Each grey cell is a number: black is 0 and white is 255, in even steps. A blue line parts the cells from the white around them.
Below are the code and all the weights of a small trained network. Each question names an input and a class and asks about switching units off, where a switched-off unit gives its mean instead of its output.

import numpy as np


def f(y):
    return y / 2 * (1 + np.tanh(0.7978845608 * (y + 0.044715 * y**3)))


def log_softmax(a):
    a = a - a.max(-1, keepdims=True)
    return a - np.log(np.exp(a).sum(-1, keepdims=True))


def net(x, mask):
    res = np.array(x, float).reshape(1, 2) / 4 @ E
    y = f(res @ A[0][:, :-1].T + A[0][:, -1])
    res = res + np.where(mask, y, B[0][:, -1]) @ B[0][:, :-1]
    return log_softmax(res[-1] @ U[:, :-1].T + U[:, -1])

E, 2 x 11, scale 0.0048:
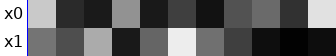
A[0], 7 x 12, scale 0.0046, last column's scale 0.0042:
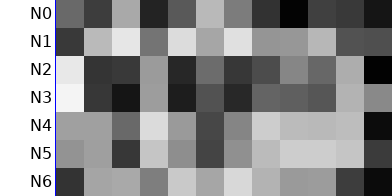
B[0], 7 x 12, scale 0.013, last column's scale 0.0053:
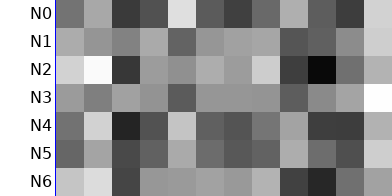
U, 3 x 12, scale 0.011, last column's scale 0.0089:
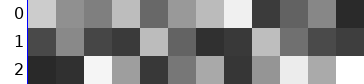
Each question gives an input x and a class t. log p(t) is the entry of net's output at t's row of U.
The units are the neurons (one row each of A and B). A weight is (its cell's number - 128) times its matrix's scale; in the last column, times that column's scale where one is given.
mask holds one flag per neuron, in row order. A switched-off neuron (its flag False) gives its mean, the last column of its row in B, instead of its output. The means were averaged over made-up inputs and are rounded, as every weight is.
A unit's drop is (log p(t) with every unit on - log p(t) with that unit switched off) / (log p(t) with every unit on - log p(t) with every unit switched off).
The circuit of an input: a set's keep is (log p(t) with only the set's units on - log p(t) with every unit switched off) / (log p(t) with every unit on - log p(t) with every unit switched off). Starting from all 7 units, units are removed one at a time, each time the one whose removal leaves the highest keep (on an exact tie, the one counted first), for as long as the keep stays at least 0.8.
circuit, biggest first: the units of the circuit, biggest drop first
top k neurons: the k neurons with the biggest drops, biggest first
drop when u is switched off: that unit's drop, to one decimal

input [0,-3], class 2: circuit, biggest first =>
(N0 N2)
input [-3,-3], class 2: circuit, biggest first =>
(N2 N0)
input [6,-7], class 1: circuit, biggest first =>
(N5)
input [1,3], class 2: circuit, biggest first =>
(N4 N2 N6)
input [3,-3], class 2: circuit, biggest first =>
(N0 N6 N1)
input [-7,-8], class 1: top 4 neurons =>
(N5 N4 N3 N2)
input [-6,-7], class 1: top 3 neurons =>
(N5 N4 N3)
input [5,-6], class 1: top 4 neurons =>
(N5 N4 N1 N6)
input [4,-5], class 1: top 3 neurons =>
(N5 N1 N4)
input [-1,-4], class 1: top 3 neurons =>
(N3 N5 N4)
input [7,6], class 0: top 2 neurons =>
(N3 N2)
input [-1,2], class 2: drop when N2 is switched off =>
0.1
